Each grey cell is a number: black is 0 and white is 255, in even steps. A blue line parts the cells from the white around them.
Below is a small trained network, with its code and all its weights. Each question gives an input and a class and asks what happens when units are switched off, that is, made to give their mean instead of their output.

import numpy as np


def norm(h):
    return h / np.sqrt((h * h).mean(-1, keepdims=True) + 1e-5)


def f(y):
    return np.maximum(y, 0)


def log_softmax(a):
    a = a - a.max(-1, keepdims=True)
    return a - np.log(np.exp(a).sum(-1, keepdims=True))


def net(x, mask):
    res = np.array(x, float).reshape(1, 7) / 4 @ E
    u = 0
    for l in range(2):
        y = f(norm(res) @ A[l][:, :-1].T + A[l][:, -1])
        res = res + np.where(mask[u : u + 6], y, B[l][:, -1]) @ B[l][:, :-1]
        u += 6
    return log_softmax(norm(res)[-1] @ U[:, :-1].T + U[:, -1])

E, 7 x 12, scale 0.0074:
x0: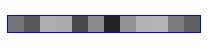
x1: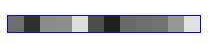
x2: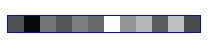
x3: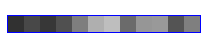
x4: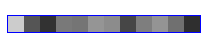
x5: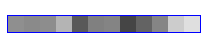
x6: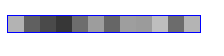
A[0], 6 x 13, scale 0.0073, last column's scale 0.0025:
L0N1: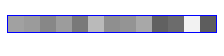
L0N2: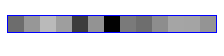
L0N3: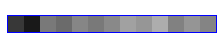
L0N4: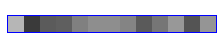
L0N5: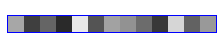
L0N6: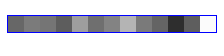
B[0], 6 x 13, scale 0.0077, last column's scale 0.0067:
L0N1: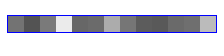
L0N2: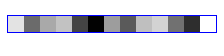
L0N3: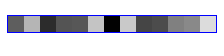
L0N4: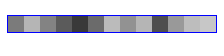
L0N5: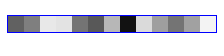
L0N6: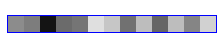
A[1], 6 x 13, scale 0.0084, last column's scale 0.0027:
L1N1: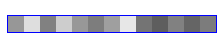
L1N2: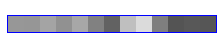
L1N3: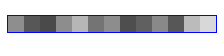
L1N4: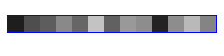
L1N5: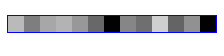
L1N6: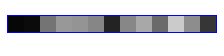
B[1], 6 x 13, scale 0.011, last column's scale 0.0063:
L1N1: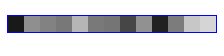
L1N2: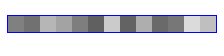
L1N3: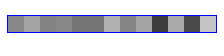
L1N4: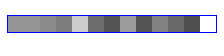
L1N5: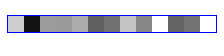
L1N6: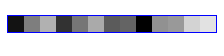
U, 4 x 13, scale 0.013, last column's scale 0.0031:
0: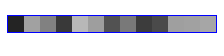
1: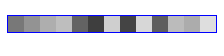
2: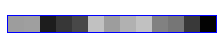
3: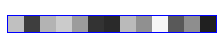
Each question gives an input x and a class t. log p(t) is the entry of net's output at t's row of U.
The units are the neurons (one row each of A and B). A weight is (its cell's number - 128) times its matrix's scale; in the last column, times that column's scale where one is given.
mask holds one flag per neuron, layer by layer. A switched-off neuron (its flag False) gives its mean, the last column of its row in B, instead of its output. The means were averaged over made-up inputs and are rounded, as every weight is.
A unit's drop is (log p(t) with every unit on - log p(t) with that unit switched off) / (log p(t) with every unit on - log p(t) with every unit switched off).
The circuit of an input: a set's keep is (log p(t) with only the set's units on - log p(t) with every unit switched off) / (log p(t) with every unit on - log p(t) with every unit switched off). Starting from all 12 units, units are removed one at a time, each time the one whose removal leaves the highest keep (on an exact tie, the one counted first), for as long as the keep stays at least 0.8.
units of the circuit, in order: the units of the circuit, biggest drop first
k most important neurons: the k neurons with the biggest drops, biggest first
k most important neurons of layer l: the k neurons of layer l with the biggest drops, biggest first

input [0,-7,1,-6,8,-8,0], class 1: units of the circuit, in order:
(L1N2)
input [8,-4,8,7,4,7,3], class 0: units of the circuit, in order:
(L0N2 L1N6 L0N3)
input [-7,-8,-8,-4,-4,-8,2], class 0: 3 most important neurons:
(L1N1 L0N2 L0N5)
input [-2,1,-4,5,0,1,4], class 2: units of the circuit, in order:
(L1N3 L0N5)
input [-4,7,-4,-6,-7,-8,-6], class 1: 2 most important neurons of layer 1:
(L1N1 L1N2)
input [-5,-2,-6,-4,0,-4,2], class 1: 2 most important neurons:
(L0N3 L1N6)
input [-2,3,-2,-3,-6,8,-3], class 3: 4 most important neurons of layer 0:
(L0N2 L0N6 L0N4 L0N5)
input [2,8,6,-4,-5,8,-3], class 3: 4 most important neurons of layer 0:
(L0N2 L0N6 L0N4 L0N3)
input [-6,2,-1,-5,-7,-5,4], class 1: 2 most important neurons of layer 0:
(L0N3 L0N5)
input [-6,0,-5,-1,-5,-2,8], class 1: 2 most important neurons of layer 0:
(L0N3 L0N1)
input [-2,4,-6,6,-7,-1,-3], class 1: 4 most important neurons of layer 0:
(L0N2 L0N1 L0N3 L0N6)
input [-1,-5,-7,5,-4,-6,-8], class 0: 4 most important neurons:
(L0N2 L0N5 L1N1 L0N6)
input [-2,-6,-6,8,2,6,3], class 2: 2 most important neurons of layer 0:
(L0N5 L0N2)
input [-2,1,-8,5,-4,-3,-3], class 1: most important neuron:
(L0N6)
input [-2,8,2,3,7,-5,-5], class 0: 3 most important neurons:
(L0N2 L0N3 L1N6)
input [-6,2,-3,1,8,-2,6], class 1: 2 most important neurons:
(L0N5 L0N3)
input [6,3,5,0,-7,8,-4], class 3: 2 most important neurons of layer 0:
(L0N2 L0N6)
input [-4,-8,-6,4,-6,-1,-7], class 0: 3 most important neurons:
(L0N2 L0N5 L1N1)
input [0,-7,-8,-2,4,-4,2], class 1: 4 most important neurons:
(L1N2 L0N3 L1N1 L1N4)
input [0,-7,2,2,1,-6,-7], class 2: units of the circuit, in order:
(L0N5)
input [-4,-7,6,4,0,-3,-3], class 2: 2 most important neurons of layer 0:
(L0N2 L0N6)
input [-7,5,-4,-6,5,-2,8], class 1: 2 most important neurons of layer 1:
(L1N3 L1N4)
